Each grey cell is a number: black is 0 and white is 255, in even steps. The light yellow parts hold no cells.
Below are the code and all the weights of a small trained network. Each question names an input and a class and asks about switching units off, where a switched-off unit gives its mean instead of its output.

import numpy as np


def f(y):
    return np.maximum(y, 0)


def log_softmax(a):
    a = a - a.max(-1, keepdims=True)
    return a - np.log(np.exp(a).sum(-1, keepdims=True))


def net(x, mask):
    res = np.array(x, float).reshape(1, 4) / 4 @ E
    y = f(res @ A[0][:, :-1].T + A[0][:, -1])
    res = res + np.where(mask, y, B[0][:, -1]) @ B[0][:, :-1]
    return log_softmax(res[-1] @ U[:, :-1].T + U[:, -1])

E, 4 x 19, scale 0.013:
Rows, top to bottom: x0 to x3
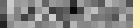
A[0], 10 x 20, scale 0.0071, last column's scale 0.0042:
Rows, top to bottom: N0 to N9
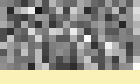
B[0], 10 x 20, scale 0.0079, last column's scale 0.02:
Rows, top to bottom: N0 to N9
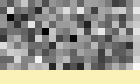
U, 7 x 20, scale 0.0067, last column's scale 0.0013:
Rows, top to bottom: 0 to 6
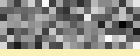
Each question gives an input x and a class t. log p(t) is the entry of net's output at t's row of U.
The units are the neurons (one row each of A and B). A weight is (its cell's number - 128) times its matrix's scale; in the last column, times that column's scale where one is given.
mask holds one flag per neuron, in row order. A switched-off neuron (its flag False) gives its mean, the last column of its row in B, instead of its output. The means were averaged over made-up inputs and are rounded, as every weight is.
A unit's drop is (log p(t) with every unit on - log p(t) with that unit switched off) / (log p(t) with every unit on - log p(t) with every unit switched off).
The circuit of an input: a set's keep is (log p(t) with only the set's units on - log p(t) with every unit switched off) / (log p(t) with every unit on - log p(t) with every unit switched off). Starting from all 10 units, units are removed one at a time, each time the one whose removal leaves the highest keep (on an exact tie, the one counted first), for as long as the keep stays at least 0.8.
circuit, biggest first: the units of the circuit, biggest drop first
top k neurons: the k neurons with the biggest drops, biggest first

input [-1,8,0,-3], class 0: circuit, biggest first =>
[N3]
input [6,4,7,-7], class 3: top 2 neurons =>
[N7; N8]
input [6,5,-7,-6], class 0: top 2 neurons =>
[N3; N9]
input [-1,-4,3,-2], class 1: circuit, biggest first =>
[N4; N9]
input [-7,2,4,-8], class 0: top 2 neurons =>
[N9; N4]
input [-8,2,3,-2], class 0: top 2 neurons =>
[N4; N1]
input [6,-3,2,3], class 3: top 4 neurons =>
[N1; N7; N6; N0]
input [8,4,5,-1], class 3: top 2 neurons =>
[N7; N6]
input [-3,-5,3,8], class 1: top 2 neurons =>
[N4; N9]
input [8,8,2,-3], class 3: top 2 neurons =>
[N7; N6]
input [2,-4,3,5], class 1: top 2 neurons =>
[N4; N9]
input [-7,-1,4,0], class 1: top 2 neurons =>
[N4; N8]
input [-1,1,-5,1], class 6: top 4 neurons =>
[N9; N3; N4; N7]
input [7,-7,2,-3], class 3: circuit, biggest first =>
[N6]
